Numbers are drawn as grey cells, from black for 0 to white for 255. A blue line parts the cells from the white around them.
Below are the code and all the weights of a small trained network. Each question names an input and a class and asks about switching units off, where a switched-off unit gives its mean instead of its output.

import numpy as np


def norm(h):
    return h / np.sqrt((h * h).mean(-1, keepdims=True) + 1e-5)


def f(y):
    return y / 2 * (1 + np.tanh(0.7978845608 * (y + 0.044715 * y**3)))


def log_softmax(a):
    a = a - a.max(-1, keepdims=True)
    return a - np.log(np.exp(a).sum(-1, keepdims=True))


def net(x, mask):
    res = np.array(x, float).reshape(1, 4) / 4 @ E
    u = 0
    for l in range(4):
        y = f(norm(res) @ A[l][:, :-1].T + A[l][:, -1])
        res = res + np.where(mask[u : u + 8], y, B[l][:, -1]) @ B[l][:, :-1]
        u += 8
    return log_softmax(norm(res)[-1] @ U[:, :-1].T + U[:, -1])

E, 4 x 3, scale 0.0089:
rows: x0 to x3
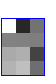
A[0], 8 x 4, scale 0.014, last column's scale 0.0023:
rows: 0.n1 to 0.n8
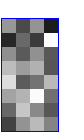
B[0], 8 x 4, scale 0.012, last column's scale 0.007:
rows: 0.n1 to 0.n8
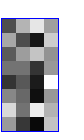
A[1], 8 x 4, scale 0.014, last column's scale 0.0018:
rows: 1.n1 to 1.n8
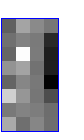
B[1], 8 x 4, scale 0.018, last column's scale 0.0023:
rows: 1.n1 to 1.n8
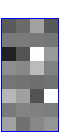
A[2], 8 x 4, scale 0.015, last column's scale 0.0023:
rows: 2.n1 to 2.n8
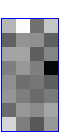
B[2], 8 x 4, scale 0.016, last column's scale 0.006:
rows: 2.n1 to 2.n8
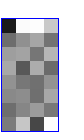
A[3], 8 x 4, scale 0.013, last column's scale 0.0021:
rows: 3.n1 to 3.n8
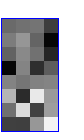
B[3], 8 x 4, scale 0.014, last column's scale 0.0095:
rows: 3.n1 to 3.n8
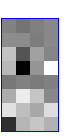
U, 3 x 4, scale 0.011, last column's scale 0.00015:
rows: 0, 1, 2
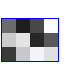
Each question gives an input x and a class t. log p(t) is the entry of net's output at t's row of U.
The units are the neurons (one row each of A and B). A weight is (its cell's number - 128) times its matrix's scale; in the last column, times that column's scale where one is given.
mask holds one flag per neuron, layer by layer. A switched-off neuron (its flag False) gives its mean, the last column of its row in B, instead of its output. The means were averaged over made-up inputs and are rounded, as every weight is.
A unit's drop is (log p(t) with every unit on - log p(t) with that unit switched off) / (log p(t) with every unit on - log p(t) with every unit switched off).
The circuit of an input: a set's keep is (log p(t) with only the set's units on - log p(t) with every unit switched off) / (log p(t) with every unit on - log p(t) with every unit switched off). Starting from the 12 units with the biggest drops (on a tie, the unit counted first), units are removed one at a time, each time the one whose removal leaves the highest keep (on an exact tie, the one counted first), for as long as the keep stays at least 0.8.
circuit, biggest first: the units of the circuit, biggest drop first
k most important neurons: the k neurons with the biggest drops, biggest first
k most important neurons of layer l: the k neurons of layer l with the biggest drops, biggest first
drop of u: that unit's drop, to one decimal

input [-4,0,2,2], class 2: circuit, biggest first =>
0.n5
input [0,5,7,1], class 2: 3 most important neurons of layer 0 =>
0.n8, 0.n2, 0.n6
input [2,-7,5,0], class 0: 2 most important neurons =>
0.n5, 1.n6
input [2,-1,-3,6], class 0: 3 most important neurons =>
0.n5, 1.n6, 3.n4
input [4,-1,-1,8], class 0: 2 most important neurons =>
0.n5, 0.n7
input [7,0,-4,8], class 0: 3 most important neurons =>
0.n5, 1.n6, 0.n7
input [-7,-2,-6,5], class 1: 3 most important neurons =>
0.n5, 0.n8, 0.n7
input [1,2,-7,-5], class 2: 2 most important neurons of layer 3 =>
3.n8, 3.n6
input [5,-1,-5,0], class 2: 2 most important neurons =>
3.n8, 0.n1
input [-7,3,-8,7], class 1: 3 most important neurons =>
0.n8, 0.n5, 0.n7
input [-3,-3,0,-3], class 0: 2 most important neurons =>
0.n8, 2.n1
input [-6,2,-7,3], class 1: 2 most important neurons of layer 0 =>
0.n5, 0.n7
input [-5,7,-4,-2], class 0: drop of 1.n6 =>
0.2
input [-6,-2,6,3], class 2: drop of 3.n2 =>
0.0
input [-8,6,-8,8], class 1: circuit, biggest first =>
0.n8
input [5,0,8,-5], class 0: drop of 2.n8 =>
0.1
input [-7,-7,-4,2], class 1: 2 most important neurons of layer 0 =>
0.n5, 0.n7
